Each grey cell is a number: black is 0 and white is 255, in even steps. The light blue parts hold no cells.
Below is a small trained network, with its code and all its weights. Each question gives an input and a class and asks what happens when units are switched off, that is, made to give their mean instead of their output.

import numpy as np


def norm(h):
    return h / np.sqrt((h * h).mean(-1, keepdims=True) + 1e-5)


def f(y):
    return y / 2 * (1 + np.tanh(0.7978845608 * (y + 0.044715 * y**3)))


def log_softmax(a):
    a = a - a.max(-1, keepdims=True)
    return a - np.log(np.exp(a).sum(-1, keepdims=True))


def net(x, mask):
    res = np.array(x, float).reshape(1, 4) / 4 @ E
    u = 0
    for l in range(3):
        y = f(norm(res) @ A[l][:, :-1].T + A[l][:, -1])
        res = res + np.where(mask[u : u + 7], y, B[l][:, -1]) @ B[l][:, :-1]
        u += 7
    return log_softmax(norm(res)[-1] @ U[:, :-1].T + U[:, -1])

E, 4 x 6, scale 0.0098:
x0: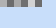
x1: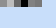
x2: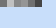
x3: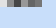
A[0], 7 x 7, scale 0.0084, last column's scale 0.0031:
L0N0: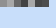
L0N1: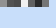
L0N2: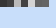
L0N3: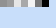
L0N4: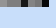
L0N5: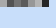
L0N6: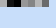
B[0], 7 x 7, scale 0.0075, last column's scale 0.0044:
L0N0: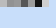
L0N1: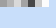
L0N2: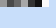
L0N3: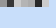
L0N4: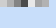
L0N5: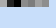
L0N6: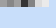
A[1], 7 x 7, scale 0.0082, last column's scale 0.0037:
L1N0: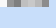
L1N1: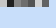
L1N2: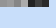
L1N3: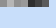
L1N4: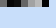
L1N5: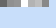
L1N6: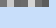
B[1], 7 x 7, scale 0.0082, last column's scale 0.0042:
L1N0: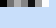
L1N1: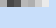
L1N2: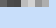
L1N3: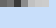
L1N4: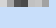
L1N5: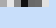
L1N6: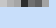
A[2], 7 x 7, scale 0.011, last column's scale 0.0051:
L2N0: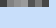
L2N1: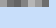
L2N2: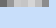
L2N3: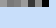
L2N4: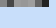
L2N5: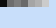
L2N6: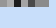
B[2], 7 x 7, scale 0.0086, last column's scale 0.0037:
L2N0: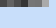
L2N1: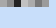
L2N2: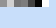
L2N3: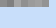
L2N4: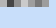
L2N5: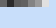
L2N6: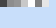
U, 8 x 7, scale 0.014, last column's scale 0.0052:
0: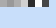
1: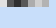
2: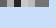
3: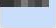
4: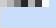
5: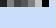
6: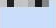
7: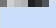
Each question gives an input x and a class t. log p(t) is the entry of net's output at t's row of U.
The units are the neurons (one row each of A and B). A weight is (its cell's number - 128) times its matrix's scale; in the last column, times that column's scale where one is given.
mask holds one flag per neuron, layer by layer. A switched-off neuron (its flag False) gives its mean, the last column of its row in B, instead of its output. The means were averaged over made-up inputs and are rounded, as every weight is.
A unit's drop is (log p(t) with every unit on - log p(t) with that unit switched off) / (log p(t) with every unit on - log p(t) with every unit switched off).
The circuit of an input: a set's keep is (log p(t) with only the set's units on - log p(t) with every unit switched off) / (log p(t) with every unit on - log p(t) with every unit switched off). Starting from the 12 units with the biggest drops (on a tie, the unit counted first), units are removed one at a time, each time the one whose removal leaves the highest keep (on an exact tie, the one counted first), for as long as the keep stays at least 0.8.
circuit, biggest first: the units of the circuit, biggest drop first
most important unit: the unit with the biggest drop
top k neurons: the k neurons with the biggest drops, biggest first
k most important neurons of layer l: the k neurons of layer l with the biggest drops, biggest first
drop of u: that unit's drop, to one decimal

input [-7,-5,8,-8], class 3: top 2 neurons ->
(L2N5 L2N0)
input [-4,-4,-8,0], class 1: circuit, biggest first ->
(L1N4)
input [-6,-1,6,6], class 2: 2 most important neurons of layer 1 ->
(L1N2 L1N3)
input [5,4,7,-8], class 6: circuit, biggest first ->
(L0N2 L0N3)
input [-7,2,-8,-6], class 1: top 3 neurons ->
(L1N4 L1N0 L0N1)
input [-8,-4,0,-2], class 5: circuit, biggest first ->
(L2N0 L0N2)
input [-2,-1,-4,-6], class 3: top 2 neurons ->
(L0N2 L0N6)
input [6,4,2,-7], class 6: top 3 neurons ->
(L0N2 L0N3 L1N5)
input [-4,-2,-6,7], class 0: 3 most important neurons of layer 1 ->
(L1N0 L1N3 L1N2)
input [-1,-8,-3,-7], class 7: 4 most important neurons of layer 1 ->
(L1N5 L1N0 L1N3 L1N2)
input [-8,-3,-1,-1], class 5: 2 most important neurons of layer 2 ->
(L2N0 L2N5)
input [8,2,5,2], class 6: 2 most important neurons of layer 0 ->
(L0N3 L0N6)
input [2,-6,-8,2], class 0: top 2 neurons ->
(L1N0 L0N1)
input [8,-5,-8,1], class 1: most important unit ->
L0N5
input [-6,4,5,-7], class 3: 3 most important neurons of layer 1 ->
(L1N5 L1N4 L1N1)
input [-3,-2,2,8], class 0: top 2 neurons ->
(L0N1 L0N6)
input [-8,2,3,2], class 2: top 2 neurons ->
(L2N6 L1N0)
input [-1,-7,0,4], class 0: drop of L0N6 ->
0.1
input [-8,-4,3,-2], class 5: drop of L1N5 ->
0.1
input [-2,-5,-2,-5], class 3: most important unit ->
L2N0
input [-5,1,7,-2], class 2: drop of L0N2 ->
-0.1
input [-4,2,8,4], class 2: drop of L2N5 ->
0.0
